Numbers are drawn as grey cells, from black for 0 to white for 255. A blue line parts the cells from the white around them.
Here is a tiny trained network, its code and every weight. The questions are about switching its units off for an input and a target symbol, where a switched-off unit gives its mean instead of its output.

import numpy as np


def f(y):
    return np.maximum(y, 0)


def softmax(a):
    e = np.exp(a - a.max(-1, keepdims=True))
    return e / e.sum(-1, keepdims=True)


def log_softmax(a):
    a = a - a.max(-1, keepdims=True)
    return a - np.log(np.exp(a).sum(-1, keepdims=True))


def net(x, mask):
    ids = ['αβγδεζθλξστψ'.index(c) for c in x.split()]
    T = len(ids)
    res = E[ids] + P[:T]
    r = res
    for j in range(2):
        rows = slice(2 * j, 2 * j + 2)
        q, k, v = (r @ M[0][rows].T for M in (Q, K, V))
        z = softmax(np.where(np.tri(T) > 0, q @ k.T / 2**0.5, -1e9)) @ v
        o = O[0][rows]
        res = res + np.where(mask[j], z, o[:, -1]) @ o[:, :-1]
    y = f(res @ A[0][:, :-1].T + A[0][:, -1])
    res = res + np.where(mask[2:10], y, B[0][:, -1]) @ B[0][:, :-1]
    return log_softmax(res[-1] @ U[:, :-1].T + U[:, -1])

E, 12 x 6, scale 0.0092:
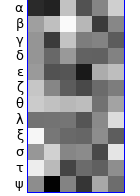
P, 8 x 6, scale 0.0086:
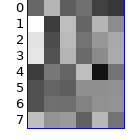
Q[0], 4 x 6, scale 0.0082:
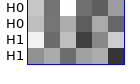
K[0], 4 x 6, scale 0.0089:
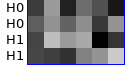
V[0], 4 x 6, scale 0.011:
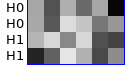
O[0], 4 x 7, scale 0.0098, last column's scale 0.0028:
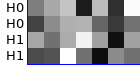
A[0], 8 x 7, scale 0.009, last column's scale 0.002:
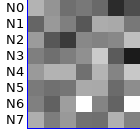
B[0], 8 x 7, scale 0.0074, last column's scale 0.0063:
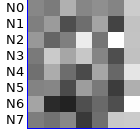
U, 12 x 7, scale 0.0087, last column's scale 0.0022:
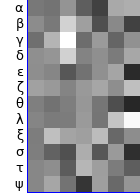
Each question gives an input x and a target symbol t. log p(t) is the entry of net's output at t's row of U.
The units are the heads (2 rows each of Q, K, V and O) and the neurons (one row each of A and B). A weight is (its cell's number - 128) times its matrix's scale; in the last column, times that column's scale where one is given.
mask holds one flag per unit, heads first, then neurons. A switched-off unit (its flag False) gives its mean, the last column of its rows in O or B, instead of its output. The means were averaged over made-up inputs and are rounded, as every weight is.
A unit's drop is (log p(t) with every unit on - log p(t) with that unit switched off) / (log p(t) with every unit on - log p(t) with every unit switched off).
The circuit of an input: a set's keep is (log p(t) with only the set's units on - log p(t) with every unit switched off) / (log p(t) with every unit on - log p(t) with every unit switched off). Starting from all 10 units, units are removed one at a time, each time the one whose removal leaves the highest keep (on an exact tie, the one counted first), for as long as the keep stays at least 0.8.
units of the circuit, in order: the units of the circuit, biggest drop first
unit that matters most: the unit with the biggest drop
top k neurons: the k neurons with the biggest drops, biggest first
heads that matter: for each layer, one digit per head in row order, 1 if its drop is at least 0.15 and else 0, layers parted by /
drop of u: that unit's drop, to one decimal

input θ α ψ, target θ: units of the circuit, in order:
(H1, N6)
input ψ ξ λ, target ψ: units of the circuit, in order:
(H0, H1, N1)
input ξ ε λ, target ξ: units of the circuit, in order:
(H1, H0, N3)
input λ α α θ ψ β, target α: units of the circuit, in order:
(H1, N3)
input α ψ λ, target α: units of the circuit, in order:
(H1)
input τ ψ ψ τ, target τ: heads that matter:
01
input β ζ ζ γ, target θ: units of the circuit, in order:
(N6, H1)
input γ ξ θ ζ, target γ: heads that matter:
11
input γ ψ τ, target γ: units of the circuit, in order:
(H0, H1, N6)
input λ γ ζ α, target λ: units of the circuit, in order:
(H0, N2, H1)
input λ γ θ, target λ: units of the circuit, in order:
(H0, N2, N7)
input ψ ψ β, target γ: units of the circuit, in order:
(H0, H1, N6)
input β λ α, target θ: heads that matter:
01
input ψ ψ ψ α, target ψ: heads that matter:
11
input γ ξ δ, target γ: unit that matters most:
H0
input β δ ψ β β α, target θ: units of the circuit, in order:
(N6, H1, H0)
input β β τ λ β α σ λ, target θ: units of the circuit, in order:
(H1, N6, H0)
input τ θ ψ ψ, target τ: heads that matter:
01
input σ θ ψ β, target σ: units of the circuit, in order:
(H0, N6, H1)
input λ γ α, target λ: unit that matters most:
H0
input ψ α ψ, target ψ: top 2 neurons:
(N1, N4)
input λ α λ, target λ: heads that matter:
10
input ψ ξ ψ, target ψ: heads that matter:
11
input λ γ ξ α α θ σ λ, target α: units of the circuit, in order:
(H1, H0)
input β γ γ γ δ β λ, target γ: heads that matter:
10
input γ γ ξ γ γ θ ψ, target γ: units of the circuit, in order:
(H0, N6)
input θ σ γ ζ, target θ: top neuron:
(N6)
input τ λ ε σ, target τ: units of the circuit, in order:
(H1, N5)
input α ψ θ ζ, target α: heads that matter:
01
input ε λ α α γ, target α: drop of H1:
0.9
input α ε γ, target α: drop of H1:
0.7
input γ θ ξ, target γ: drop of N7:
0.0
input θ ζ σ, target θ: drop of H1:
1.1
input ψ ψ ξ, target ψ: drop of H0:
0.7
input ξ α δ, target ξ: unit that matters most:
H1
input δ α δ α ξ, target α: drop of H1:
1.0
